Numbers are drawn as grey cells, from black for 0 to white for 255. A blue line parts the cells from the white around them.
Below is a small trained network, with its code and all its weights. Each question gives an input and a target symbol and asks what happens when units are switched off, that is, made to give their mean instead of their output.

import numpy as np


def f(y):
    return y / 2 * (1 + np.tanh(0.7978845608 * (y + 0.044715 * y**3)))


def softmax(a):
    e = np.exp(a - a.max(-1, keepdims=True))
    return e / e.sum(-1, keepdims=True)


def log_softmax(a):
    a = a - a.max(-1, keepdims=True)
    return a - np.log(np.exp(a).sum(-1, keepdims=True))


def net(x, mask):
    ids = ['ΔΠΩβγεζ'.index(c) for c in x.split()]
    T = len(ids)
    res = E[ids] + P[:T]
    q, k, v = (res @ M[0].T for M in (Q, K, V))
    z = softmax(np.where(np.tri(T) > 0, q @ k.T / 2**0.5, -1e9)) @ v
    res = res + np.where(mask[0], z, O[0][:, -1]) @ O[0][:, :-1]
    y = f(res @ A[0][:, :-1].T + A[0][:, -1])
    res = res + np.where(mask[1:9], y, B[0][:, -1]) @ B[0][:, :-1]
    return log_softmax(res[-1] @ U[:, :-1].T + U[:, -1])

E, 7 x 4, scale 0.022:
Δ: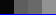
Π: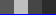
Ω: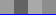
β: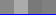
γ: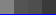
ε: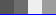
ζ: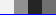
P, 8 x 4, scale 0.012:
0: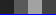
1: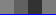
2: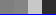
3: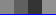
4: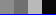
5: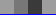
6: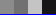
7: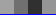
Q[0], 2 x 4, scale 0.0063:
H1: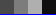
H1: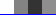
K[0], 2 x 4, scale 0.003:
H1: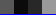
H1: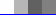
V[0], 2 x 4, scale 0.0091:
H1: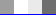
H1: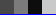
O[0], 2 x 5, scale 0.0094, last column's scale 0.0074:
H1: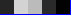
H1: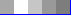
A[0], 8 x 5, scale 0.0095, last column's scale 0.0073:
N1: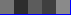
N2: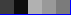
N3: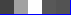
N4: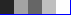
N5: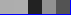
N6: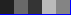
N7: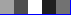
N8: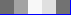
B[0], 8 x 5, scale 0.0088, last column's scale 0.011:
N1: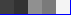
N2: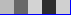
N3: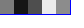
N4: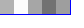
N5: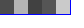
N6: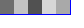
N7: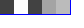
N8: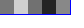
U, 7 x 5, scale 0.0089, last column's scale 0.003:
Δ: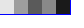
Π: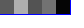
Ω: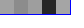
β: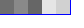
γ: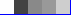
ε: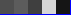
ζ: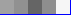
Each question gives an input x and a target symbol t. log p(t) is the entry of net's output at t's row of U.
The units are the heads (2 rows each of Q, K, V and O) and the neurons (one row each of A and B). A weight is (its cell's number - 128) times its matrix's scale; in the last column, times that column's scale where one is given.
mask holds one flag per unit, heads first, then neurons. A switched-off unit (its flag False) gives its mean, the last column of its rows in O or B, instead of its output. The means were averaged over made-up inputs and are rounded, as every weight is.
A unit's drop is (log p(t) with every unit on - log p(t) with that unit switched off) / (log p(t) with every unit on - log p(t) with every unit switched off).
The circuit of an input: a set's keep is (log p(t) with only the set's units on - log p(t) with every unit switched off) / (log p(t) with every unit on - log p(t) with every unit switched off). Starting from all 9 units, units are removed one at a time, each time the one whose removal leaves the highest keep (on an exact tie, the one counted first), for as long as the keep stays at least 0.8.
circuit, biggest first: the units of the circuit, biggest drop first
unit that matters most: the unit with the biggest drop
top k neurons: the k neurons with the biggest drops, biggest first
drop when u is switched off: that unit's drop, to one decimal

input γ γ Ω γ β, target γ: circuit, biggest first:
[H1, N7]
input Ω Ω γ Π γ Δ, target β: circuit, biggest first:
[N6, N4]
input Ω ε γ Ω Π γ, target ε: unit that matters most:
N1
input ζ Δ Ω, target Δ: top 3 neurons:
[N1, N8, N7]
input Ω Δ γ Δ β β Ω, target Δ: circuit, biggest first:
[H1, N1, N7]
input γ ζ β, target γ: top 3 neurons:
[N7, N5, N6]
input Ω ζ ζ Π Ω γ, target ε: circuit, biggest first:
[N2, N1]
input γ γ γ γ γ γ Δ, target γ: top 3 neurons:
[N2, N7, N5]
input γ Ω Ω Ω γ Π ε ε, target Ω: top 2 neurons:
[N2, N8]
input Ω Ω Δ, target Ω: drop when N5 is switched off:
0.0
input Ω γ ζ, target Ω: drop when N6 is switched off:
0.4
